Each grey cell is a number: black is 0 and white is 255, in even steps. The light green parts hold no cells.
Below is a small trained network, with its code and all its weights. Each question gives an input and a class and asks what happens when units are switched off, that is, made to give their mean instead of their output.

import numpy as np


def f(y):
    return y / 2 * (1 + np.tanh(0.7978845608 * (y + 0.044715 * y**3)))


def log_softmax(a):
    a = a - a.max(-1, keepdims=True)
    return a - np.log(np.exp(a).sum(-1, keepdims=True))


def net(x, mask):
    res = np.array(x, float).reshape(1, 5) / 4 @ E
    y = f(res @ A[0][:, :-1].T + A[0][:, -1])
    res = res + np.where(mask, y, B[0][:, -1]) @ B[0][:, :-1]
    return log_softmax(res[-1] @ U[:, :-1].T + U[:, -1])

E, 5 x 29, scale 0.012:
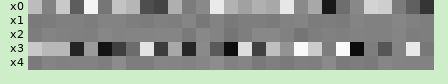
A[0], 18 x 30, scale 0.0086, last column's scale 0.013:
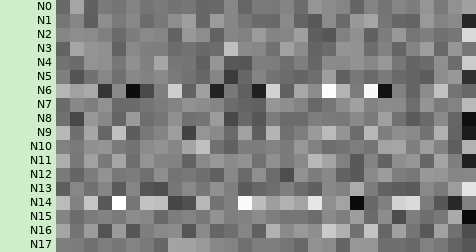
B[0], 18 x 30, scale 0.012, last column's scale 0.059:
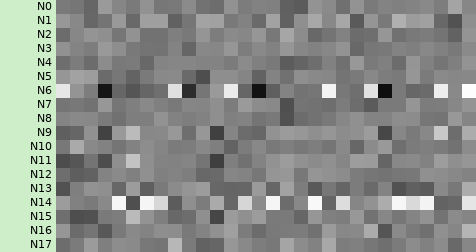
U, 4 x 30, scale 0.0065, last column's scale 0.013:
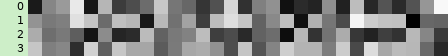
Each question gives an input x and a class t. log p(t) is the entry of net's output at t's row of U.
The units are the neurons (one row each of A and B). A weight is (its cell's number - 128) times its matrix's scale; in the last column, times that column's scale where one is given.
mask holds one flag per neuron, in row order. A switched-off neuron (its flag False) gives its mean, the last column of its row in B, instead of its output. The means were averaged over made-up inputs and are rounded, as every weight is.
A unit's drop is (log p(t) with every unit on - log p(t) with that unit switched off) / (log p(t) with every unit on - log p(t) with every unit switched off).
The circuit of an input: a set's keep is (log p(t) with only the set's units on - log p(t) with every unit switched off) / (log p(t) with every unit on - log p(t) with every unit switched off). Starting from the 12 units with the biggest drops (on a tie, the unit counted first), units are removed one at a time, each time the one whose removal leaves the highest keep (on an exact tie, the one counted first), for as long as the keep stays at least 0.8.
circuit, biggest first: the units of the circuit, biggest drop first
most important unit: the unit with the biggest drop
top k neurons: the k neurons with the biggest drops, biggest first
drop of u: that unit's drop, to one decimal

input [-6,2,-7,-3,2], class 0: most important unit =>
N6
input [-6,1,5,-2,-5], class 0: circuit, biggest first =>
[N6, N14]
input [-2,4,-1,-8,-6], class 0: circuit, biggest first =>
[N14, N6]
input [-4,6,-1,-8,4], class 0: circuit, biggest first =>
[N14, N6]
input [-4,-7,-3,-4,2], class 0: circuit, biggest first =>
[N6, N14]
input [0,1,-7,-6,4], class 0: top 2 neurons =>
[N14, N6]
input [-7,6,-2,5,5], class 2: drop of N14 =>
0.4
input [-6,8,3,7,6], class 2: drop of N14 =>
0.3
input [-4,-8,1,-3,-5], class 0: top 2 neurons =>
[N6, N14]
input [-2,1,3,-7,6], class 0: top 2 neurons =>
[N14, N6]
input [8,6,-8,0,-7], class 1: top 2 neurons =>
[N6, N14]
